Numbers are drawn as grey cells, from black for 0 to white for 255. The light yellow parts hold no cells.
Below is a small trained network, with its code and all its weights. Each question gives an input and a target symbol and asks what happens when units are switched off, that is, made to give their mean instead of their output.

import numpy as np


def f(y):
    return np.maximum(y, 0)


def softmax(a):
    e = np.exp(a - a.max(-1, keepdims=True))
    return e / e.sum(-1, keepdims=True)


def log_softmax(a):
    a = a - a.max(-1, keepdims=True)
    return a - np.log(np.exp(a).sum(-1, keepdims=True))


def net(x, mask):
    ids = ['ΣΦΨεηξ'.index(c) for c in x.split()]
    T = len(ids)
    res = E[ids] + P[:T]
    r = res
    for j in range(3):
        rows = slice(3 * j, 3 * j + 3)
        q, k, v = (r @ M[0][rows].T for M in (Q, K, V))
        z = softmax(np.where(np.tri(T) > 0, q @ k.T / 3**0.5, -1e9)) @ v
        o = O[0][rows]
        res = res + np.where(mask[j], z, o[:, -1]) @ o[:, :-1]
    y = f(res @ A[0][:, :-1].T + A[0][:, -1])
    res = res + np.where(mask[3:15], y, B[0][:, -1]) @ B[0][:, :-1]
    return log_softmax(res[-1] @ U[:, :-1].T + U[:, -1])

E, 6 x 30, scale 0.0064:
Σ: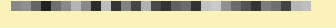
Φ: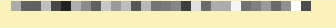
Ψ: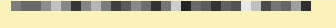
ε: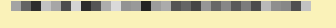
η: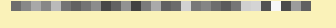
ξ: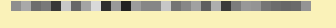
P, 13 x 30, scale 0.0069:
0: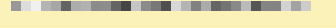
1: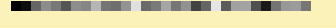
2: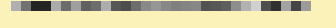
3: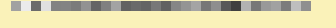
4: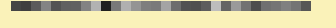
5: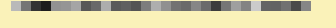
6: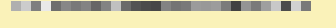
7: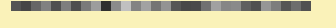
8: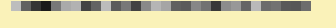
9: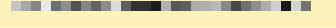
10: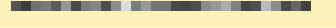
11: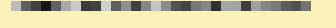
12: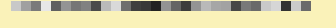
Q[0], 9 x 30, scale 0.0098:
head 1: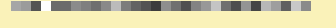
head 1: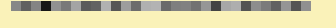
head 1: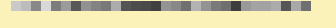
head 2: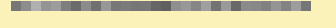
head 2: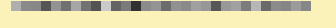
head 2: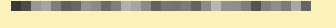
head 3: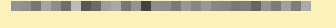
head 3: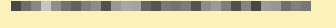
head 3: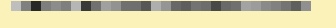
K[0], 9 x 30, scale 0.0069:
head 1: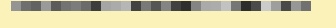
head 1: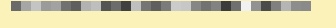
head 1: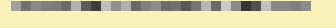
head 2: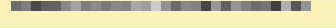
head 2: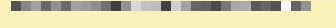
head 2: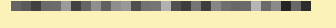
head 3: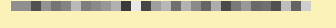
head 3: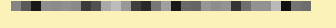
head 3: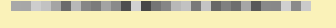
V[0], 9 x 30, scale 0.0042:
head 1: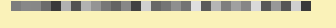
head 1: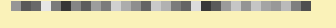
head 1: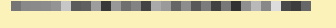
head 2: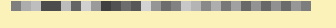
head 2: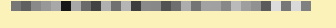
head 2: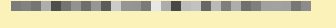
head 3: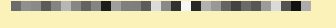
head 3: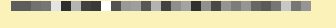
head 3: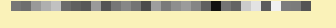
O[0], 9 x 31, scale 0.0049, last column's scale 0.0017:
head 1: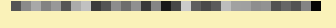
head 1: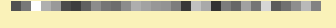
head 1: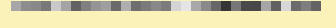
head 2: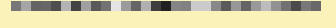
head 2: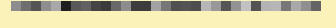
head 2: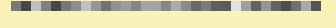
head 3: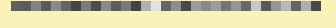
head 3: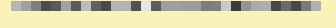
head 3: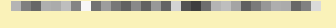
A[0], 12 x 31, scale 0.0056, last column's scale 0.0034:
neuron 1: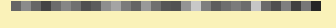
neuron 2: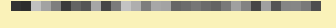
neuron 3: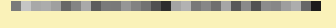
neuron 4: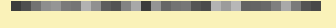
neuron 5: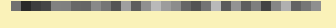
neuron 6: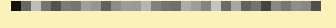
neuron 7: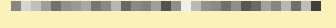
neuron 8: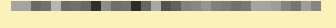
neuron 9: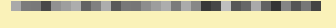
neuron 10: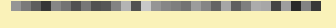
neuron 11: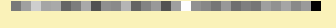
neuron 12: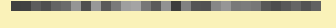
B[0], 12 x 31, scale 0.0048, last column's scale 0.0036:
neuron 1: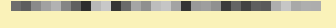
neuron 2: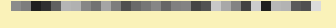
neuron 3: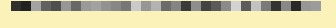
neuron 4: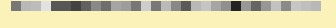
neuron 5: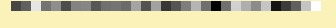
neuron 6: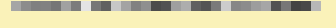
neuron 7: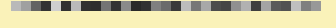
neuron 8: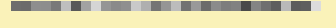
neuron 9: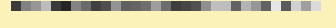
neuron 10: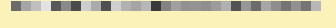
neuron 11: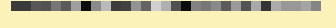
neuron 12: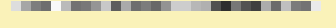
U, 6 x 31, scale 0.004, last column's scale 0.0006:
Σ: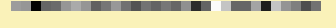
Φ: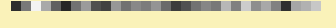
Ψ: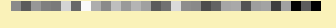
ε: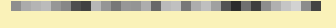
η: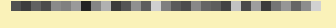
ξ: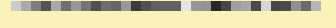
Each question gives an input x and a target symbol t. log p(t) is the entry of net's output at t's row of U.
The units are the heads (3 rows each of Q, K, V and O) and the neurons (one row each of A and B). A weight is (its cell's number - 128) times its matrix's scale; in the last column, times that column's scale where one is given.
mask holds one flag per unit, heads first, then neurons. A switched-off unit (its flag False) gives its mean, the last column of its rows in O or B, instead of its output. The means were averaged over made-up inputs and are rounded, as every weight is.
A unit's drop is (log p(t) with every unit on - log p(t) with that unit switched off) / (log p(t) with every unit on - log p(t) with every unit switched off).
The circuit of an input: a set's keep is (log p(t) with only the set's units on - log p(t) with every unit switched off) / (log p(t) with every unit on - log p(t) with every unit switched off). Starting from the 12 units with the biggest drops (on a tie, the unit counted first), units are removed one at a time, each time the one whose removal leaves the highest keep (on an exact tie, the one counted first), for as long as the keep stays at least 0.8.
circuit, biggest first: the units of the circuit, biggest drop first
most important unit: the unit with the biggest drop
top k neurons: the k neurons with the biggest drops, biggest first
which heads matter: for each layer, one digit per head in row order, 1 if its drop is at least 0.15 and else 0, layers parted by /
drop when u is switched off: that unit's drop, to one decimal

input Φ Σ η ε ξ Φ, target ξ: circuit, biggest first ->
[head 3; head 2]
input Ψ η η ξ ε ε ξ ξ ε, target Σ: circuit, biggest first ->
[head 3; neuron 9; head 2]
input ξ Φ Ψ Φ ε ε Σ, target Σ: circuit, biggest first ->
[head 1]
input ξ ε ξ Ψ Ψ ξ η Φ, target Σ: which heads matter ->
100
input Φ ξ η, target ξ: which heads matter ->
011
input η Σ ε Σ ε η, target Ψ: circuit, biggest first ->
[head 3; neuron 8; neuron 10]
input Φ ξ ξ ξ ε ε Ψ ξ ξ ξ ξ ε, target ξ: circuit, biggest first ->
[head 3; neuron 12]
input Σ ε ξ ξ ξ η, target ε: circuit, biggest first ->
[head 3; neuron 1; neuron 10; head 2]
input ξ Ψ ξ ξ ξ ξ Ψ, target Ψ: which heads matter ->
110
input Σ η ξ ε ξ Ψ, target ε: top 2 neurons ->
[neuron 1; neuron 10]
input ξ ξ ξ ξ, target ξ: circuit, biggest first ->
[neuron 7; head 1]
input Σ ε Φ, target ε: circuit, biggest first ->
[head 3; neuron 1; neuron 10]
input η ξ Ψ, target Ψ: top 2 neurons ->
[neuron 8; neuron 10]
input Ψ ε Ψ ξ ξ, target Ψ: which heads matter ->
010
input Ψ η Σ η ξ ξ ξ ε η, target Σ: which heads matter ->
011
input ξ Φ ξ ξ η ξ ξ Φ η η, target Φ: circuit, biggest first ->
[head 1]
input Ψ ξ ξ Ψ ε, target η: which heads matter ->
111
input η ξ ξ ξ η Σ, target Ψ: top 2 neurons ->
[neuron 8; neuron 10]
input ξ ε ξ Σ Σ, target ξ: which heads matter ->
001
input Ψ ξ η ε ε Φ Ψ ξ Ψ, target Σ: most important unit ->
head 3
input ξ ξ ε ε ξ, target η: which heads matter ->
111
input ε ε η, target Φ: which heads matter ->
011
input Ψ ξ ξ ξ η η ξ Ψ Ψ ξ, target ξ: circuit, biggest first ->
[head 1; neuron 7]
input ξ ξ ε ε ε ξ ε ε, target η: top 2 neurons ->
[neuron 2; neuron 5]
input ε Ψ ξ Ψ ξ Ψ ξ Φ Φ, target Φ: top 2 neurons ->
[neuron 9; neuron 10]
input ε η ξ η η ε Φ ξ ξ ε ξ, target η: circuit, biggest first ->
[neuron 2; head 2; head 3]
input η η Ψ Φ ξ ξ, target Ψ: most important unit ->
head 3
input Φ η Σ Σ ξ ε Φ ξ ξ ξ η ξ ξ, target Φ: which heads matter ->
100
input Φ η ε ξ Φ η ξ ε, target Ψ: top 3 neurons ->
[neuron 10; neuron 9; neuron 2]
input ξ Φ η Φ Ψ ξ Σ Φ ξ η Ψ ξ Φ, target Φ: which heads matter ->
100
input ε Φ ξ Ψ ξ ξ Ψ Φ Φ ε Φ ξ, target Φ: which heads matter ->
011
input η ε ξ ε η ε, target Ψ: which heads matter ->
011
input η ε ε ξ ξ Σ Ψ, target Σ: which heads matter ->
100
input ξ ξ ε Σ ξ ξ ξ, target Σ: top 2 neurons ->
[neuron 5; neuron 12]
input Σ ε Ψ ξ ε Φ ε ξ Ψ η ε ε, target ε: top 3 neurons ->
[neuron 1; neuron 10; neuron 8]
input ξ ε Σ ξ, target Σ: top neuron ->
[neuron 5]
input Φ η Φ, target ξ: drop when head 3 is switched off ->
0.7
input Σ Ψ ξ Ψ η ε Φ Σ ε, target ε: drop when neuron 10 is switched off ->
0.2
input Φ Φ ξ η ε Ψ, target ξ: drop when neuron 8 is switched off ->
0.0
